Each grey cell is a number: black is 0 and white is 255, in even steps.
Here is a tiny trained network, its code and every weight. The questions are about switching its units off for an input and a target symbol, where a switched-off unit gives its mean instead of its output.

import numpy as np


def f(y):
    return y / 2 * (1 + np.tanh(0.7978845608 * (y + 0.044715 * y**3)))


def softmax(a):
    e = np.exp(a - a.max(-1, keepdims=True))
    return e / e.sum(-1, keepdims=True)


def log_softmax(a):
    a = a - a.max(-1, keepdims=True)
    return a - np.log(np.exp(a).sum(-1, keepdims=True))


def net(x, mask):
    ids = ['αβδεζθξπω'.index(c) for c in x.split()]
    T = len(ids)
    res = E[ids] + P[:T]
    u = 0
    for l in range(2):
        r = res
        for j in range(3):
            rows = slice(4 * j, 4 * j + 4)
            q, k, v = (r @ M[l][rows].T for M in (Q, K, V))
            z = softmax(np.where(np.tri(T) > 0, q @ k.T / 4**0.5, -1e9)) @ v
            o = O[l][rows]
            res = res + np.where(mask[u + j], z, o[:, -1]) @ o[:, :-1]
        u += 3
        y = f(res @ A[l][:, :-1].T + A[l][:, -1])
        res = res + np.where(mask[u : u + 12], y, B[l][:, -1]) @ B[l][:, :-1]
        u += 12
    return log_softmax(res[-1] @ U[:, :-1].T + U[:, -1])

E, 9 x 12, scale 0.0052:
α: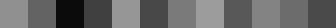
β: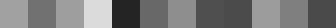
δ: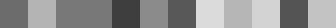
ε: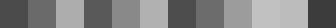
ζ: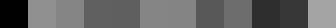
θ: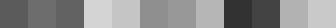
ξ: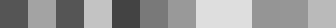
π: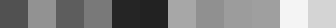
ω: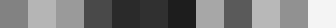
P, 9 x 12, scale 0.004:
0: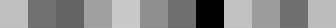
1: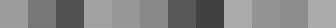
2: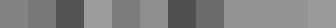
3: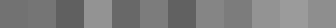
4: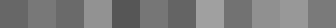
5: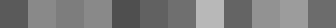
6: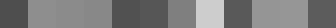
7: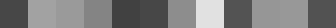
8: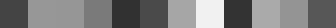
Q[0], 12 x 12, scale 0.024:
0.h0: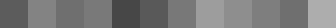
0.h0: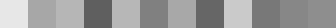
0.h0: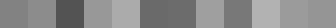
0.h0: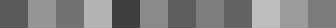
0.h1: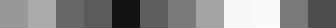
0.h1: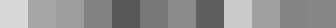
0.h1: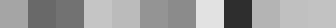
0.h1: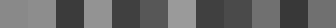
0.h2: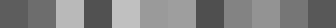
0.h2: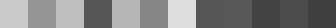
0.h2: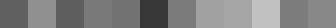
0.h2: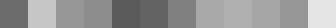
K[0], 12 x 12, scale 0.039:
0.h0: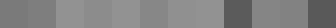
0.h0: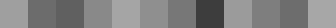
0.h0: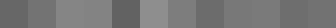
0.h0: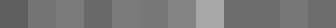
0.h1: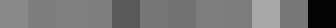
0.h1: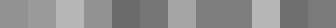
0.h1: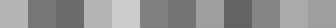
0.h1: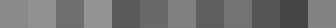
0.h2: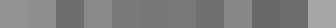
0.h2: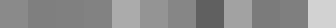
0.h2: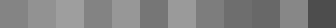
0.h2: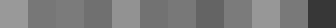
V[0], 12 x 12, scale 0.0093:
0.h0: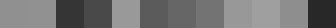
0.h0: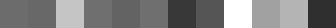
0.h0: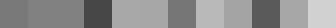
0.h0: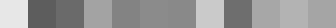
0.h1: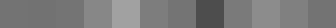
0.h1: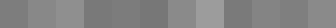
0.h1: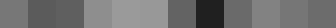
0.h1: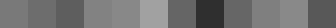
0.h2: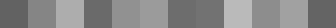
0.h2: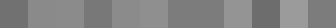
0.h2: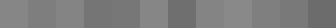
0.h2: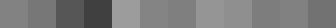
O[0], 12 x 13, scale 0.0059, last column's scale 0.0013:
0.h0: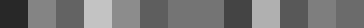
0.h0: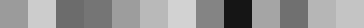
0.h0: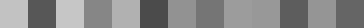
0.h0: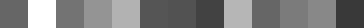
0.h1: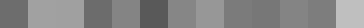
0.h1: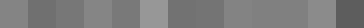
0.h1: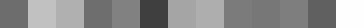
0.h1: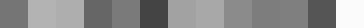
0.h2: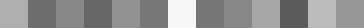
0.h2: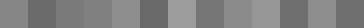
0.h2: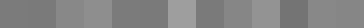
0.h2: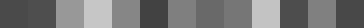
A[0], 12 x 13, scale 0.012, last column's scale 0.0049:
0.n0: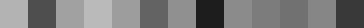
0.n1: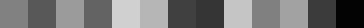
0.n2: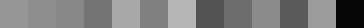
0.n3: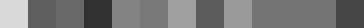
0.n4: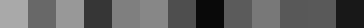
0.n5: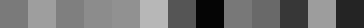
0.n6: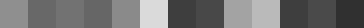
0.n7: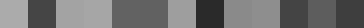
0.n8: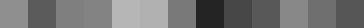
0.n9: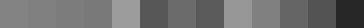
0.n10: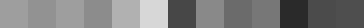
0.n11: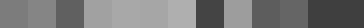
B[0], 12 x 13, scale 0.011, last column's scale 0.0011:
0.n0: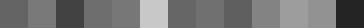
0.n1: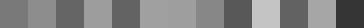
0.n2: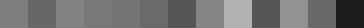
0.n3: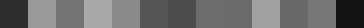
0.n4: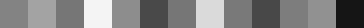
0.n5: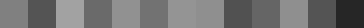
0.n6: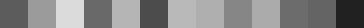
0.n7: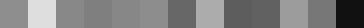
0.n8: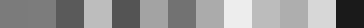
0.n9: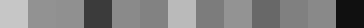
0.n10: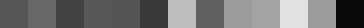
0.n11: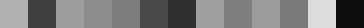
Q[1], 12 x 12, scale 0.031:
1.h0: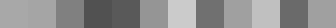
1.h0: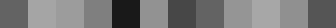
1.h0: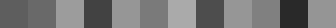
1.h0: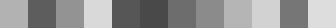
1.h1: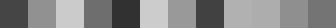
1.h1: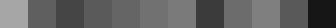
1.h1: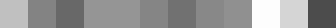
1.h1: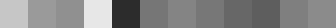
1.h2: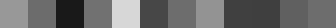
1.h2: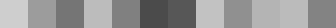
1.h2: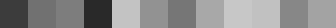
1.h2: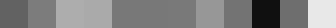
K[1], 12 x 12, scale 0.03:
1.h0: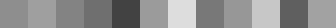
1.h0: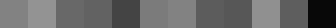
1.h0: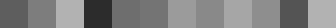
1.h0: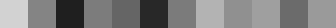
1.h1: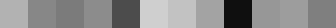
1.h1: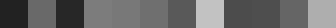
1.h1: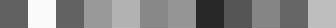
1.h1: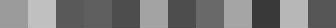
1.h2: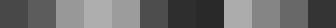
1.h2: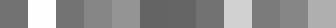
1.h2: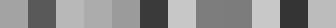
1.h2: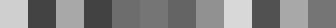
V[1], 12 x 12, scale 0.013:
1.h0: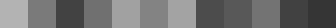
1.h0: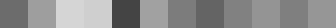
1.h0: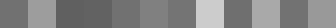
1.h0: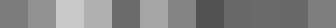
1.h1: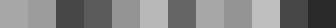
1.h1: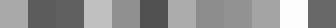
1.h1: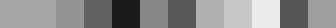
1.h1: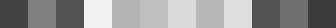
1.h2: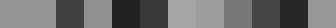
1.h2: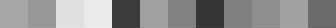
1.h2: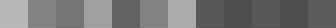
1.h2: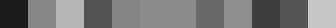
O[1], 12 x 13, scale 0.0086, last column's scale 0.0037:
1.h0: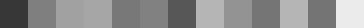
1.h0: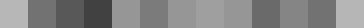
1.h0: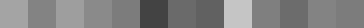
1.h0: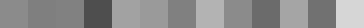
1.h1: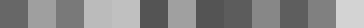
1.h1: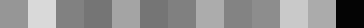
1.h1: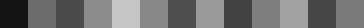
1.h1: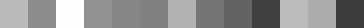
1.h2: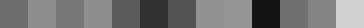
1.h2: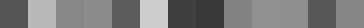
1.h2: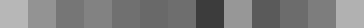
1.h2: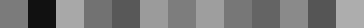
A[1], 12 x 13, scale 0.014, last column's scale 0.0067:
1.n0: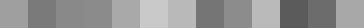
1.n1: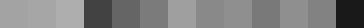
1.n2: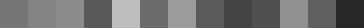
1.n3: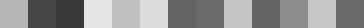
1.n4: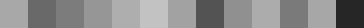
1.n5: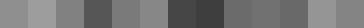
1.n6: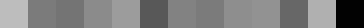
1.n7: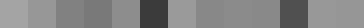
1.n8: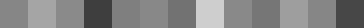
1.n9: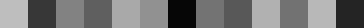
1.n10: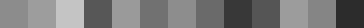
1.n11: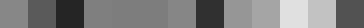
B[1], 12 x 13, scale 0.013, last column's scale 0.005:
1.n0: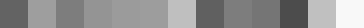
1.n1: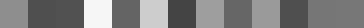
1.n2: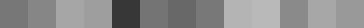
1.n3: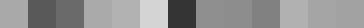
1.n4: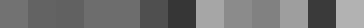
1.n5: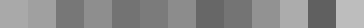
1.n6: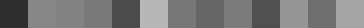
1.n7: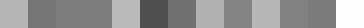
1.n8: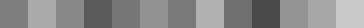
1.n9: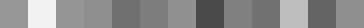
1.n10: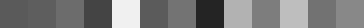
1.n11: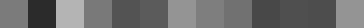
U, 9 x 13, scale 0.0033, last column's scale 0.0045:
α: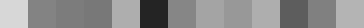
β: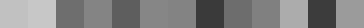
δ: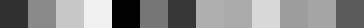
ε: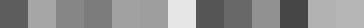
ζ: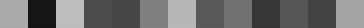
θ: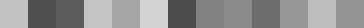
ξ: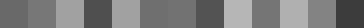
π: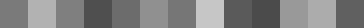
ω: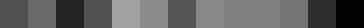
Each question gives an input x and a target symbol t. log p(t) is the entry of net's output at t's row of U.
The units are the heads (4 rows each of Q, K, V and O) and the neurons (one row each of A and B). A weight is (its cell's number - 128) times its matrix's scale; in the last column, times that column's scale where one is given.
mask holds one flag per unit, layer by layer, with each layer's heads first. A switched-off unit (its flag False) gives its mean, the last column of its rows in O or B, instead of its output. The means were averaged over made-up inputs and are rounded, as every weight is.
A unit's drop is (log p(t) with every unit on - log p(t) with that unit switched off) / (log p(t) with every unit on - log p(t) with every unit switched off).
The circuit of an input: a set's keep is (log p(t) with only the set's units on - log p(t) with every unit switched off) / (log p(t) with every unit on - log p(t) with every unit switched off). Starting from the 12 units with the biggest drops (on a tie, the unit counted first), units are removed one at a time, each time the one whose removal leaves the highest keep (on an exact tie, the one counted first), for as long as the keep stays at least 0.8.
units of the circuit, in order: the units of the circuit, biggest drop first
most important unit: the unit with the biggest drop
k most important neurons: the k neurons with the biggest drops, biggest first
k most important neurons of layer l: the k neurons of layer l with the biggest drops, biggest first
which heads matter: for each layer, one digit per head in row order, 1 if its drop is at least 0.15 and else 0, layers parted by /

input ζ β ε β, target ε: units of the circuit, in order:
[1.h2; 1.n0]
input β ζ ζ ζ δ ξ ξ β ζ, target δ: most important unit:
0.h0
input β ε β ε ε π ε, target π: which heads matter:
001 / 010
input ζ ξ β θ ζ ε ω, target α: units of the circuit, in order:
[1.n7; 0.h2; 1.h0]
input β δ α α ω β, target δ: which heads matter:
101 / 010
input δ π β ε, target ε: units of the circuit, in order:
[1.n0; 1.h2; 0.h0]
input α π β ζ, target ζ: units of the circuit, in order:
[0.h0; 1.h1; 1.h2]
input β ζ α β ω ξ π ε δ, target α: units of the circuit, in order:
[1.n7; 1.h0; 0.h2]
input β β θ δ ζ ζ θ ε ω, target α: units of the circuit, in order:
[0.h2; 1.n7; 1.h0]
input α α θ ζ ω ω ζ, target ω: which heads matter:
000 / 010
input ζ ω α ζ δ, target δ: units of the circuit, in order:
[1.h0; 0.h2]
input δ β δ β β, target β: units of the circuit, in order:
[0.h0; 1.h2; 1.n5]
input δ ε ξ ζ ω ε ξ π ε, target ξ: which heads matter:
100 / 010
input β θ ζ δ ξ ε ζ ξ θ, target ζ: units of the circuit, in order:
[0.h0; 1.h2; 0.n4; 1.h1]
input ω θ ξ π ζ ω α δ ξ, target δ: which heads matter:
000 / 100
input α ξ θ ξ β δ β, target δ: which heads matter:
000 / 010
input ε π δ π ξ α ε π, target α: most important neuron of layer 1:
[1.n7]
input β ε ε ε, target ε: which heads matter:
000 / 001
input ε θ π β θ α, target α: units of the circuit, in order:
[1.n7; 1.h2; 0.h0; 1.h1]
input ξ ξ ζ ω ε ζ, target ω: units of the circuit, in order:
[0.h0; 1.h1]
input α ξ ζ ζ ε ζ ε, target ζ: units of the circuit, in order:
[1.h2; 1.h1]
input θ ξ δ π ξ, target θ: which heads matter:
010 / 000
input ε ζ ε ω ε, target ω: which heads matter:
000 / 010
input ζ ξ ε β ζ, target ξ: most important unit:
1.n10
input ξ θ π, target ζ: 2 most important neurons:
[1.n11; 0.n10]
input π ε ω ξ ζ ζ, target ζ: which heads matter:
100 / 011
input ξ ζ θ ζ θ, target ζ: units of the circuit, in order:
[1.h2; 1.h1; 0.h0]
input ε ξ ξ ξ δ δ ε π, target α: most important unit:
1.n7
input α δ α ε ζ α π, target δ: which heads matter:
000 / 100
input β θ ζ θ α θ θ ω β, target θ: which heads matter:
001 / 010
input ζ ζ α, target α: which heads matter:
110 / 001
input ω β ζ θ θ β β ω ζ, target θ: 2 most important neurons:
[1.n1; 1.n10]
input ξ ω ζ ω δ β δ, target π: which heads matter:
000 / 100
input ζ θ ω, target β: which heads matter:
000 / 100
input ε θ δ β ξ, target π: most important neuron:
[1.n8]
